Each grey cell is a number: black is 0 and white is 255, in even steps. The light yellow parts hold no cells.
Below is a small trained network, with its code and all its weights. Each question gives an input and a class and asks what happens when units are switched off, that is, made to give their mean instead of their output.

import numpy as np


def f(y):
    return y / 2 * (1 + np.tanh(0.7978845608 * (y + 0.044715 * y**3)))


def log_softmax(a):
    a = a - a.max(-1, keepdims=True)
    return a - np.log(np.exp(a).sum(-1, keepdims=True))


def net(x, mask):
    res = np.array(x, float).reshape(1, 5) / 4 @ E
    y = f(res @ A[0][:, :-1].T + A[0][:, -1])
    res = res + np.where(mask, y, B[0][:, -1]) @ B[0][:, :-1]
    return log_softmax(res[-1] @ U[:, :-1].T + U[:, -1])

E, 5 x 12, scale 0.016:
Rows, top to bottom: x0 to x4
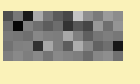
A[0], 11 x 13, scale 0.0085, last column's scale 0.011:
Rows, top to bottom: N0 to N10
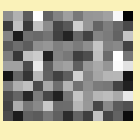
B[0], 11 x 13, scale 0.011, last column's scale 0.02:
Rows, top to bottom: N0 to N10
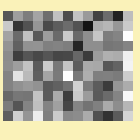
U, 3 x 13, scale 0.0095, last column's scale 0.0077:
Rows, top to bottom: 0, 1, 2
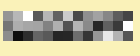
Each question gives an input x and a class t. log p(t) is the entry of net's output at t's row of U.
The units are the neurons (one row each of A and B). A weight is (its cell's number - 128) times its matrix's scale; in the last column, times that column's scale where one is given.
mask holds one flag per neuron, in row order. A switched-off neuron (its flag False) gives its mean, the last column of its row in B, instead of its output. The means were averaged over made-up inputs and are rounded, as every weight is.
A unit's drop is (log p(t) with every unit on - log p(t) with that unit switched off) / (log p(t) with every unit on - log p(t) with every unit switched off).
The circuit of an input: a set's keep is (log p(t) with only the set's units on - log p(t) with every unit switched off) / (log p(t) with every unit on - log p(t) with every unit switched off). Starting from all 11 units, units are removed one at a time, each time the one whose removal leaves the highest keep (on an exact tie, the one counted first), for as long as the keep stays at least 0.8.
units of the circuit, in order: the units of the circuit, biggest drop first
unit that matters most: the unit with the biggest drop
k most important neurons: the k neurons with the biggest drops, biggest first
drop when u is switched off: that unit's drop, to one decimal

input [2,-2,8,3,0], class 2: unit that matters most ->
N10
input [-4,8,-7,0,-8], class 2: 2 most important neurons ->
(N4, N5)
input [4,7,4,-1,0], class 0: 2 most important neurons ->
(N2, N6)
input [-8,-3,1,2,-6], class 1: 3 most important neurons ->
(N2, N5, N7)
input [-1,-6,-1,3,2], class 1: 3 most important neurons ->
(N4, N2, N5)
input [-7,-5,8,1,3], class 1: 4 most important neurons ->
(N2, N5, N7, N6)
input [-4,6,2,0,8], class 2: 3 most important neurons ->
(N4, N5, N6)
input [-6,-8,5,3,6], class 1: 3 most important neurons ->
(N2, N7, N5)
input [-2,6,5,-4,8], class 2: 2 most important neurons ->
(N4, N6)
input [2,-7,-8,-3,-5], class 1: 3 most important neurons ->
(N0, N2, N6)
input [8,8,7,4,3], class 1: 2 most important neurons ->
(N8, N10)
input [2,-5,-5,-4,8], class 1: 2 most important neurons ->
(N0, N2)
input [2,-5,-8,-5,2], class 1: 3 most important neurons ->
(N0, N2, N6)
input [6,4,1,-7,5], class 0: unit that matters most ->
N5
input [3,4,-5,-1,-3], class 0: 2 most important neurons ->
(N2, N0)
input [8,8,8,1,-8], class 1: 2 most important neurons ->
(N8, N10)
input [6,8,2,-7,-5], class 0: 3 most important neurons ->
(N6, N2, N5)
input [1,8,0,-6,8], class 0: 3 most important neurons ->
(N5, N10, N2)
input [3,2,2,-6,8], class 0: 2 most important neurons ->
(N5, N6)
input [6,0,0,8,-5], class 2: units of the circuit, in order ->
(N1)
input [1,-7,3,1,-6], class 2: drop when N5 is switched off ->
0.1
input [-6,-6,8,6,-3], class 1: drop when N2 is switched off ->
0.1
